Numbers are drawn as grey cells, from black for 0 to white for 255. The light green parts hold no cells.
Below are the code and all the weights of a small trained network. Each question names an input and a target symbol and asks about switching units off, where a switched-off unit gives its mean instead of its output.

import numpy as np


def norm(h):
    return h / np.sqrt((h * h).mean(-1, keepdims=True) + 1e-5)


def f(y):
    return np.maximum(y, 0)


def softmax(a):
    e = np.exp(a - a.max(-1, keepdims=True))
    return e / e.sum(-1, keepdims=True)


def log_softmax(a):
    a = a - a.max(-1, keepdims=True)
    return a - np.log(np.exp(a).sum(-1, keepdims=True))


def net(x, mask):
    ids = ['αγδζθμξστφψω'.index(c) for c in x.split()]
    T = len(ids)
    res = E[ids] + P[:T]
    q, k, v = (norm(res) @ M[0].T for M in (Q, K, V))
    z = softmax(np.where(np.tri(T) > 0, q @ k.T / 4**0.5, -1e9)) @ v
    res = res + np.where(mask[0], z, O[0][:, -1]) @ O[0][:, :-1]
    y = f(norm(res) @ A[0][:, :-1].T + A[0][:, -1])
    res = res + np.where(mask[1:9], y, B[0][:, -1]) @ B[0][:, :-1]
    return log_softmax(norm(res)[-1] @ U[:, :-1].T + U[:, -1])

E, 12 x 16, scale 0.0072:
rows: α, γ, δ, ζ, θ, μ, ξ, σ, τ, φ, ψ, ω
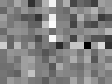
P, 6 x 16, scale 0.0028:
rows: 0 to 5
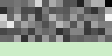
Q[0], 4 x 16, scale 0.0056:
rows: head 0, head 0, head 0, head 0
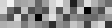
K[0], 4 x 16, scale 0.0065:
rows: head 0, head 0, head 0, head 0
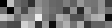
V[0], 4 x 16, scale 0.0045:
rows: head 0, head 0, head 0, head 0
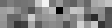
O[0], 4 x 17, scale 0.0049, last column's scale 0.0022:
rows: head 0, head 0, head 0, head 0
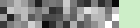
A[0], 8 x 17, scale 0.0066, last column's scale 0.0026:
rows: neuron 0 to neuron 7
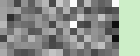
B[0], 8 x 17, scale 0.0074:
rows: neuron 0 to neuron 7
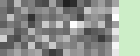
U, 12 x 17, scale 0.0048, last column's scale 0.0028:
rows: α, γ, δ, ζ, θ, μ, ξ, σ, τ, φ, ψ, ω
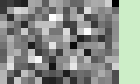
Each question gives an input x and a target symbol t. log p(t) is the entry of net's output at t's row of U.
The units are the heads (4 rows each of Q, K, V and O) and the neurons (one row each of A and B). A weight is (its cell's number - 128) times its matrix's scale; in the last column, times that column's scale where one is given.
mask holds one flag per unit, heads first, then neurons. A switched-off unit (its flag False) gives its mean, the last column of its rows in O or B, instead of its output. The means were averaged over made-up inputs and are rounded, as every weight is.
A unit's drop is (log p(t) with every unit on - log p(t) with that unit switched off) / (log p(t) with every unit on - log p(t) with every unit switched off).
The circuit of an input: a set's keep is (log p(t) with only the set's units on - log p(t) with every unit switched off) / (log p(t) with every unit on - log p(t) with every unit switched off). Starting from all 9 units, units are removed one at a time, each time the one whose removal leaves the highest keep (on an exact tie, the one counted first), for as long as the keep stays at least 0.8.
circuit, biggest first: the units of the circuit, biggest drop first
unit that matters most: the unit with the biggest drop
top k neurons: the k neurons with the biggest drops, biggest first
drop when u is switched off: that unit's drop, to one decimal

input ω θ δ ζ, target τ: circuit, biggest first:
[neuron 7; head 0]
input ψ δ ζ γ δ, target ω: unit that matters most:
neuron 7
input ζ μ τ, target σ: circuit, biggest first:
[head 0; neuron 1]
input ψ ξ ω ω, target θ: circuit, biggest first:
[neuron 5; neuron 4]
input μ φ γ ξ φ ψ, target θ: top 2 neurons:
[neuron 5; neuron 4]
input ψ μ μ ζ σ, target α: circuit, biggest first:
[head 0; neuron 6; neuron 7]
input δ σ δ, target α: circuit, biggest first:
[head 0; neuron 7; neuron 5]
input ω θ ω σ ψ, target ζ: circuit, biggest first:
[head 0; neuron 0; neuron 5]
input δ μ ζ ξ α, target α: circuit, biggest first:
[head 0; neuron 7]
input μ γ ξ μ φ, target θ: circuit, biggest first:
[head 0; neuron 5]
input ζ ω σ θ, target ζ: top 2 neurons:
[neuron 0; neuron 5]
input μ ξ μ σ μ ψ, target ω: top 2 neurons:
[neuron 7; neuron 0]
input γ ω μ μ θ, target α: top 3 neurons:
[neuron 6; neuron 7; neuron 4]
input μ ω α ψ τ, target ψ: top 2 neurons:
[neuron 4; neuron 1]
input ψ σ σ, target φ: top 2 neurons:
[neuron 3; neuron 6]
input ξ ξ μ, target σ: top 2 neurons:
[neuron 4; neuron 1]
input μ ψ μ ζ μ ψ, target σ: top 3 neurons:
[neuron 1; neuron 6; neuron 5]
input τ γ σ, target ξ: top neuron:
[neuron 2]
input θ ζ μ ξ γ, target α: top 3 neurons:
[neuron 6; neuron 7; neuron 4]
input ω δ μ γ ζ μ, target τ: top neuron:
[neuron 7]
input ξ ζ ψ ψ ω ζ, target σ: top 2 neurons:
[neuron 4; neuron 1]
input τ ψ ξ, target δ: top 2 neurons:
[neuron 3; neuron 6]
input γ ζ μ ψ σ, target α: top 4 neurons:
[neuron 6; neuron 7; neuron 4; neuron 5]
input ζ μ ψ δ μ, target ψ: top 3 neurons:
[neuron 4; neuron 1; neuron 6]
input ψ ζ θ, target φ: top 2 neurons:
[neuron 3; neuron 6]
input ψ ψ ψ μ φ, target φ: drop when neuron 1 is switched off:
0.1
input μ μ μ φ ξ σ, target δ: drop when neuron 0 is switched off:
0.1
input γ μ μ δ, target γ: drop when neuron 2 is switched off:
0.1
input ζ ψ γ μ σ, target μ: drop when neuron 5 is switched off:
0.2
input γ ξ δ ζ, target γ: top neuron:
[neuron 1]
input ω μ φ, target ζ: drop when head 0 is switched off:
0.5
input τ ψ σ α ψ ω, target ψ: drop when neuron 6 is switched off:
0.2
